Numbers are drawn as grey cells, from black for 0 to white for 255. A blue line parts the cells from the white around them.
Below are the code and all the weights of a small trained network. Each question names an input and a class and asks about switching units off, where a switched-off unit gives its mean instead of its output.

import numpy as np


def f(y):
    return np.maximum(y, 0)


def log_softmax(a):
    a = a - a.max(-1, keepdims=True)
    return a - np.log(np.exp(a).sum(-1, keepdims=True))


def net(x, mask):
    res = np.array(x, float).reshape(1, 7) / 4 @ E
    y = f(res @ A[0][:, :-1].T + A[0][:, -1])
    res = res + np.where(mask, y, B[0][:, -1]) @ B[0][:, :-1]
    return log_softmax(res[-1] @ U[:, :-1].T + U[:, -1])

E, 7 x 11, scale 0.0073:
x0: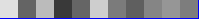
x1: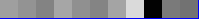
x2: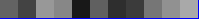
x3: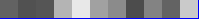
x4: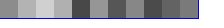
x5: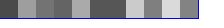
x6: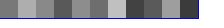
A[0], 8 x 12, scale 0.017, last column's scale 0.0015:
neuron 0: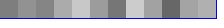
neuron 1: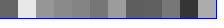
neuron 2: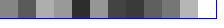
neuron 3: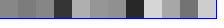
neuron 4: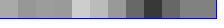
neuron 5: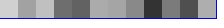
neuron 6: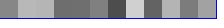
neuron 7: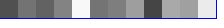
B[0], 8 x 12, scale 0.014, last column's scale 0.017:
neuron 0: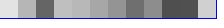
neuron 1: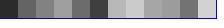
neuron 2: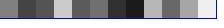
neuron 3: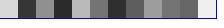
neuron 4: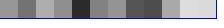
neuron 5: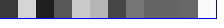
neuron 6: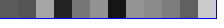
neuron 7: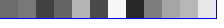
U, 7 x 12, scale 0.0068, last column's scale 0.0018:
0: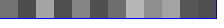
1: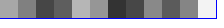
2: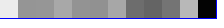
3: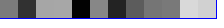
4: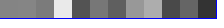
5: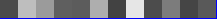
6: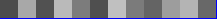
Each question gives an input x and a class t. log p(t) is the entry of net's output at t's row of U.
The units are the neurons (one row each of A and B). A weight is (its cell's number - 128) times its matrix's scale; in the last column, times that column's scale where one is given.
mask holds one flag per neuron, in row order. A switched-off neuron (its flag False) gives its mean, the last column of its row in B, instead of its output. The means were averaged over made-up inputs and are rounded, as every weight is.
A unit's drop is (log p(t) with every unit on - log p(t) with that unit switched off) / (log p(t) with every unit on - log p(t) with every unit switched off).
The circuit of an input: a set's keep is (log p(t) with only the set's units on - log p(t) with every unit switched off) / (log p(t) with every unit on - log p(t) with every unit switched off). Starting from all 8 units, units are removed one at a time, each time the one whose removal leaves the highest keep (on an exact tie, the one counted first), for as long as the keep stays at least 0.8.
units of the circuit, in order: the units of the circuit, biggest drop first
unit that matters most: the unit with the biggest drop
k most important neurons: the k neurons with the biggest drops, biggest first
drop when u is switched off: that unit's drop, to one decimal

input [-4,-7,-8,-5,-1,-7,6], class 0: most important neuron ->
[neuron 1]
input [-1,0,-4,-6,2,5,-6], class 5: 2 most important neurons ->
[neuron 2; neuron 3]
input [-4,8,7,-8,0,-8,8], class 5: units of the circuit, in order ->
[neuron 5; neuron 1; neuron 7]
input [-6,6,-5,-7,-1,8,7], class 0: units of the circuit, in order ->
[neuron 6; neuron 1]
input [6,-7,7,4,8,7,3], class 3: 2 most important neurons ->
[neuron 2; neuron 5]
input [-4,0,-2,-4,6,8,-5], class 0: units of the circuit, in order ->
[neuron 5; neuron 2]
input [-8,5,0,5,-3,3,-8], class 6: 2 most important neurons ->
[neuron 7; neuron 3]
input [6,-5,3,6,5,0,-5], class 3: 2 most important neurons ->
[neuron 2; neuron 5]
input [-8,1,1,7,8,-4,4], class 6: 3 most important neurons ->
[neuron 3; neuron 6; neuron 1]
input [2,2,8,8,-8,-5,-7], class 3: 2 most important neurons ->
[neuron 5; neuron 2]
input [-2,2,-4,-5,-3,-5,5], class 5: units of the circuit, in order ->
[neuron 7; neuron 2]
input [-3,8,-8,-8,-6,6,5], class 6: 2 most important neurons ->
[neuron 7; neuron 1]
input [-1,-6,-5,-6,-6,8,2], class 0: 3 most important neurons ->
[neuron 5; neuron 2; neuron 0]
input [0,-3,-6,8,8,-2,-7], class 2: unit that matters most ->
neuron 0
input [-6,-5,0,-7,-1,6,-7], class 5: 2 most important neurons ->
[neuron 2; neuron 3]
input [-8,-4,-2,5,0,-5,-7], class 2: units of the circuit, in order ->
[neuron 5; neuron 0; neuron 6]
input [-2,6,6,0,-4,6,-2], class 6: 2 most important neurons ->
[neuron 3; neuron 7]
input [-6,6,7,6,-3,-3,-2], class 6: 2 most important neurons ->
[neuron 3; neuron 7]
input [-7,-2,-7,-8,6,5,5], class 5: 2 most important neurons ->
[neuron 6; neuron 3]
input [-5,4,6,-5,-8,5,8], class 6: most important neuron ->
[neuron 3]
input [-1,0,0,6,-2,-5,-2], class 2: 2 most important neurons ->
[neuron 5; neuron 6]
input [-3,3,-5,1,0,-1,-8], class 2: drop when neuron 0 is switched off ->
0.2
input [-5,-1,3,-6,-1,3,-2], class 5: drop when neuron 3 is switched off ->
0.2
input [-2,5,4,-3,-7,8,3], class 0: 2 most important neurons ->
[neuron 6; neuron 5]
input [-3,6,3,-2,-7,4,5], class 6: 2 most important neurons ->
[neuron 7; neuron 3]
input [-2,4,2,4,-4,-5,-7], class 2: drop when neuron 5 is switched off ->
0.4
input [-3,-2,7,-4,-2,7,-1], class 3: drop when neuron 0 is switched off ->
0.0
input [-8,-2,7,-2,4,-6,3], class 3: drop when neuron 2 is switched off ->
0.1
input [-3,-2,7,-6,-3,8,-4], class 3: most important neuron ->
[neuron 5]
